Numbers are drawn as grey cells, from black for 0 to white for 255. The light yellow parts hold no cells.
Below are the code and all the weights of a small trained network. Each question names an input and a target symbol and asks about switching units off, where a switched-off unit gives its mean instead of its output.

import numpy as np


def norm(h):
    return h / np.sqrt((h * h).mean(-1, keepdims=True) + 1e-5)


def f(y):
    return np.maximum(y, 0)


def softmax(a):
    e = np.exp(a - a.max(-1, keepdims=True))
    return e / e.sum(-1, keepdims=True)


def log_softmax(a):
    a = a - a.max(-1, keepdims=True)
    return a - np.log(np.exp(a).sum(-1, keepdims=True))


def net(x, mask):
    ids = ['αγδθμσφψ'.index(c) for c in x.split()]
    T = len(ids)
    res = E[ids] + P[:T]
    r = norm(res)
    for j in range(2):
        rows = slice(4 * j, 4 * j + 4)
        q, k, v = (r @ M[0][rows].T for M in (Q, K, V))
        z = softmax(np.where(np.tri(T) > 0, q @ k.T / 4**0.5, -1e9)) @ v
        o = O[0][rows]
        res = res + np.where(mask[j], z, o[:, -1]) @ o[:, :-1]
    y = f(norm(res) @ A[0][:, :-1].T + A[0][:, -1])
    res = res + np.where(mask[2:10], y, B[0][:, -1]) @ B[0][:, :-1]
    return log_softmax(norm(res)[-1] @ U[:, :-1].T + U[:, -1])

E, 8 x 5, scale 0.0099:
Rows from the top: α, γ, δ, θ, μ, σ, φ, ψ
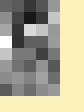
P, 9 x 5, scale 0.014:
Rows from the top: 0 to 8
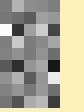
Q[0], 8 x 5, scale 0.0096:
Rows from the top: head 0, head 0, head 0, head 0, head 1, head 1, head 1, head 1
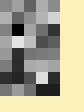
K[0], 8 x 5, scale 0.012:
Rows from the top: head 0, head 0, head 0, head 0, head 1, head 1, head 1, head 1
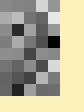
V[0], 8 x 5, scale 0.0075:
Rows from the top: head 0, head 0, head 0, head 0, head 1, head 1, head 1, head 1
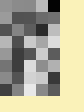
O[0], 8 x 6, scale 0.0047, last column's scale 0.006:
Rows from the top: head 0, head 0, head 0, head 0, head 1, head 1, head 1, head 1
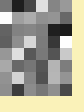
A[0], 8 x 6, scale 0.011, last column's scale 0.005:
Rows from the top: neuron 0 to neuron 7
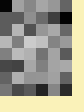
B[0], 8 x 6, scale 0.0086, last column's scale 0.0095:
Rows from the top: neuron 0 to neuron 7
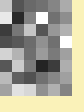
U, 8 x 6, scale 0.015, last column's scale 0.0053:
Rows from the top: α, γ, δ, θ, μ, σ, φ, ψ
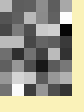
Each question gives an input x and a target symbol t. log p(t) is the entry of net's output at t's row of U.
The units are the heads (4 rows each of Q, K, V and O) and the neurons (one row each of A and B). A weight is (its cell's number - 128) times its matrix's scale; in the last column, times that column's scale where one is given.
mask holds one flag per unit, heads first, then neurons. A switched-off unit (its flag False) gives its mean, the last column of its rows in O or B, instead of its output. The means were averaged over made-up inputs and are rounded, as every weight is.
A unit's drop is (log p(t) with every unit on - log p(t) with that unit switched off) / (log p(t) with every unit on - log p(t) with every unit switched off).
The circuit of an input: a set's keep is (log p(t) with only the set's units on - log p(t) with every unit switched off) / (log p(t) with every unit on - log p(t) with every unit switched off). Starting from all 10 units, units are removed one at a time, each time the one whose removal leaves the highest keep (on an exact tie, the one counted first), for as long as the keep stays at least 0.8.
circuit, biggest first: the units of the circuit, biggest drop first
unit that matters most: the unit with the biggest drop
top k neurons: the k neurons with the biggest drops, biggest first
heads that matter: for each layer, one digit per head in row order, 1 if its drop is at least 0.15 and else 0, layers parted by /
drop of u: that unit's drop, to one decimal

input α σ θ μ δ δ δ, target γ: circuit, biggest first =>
head 1; head 0
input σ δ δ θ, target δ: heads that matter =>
11
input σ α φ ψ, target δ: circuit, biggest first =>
head 0
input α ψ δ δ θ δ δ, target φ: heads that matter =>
10
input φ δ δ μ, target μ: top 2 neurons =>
neuron 5; neuron 2
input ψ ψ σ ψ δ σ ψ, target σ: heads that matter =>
11
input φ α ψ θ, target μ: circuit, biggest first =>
head 0; head 1
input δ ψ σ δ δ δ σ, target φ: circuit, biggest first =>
neuron 2; neuron 3
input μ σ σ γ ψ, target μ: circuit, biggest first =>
neuron 2; neuron 0
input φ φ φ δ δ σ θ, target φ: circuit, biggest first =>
head 0; neuron 3
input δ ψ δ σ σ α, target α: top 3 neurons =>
neuron 1; neuron 2; neuron 3
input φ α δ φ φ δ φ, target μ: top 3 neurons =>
neuron 2; neuron 0; neuron 6
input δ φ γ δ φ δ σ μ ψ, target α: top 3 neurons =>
neuron 0; neuron 2; neuron 1
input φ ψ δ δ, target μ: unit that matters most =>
head 0
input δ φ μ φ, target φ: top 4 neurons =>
neuron 2; neuron 3; neuron 4; neuron 1
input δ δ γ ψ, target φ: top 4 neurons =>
neuron 2; neuron 3; neuron 4; neuron 5
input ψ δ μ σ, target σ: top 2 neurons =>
neuron 2; neuron 1
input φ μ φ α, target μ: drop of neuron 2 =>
0.2
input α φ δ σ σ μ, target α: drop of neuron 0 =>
-0.1
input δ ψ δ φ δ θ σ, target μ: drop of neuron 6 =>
0.1
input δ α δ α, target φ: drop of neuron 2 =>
0.1
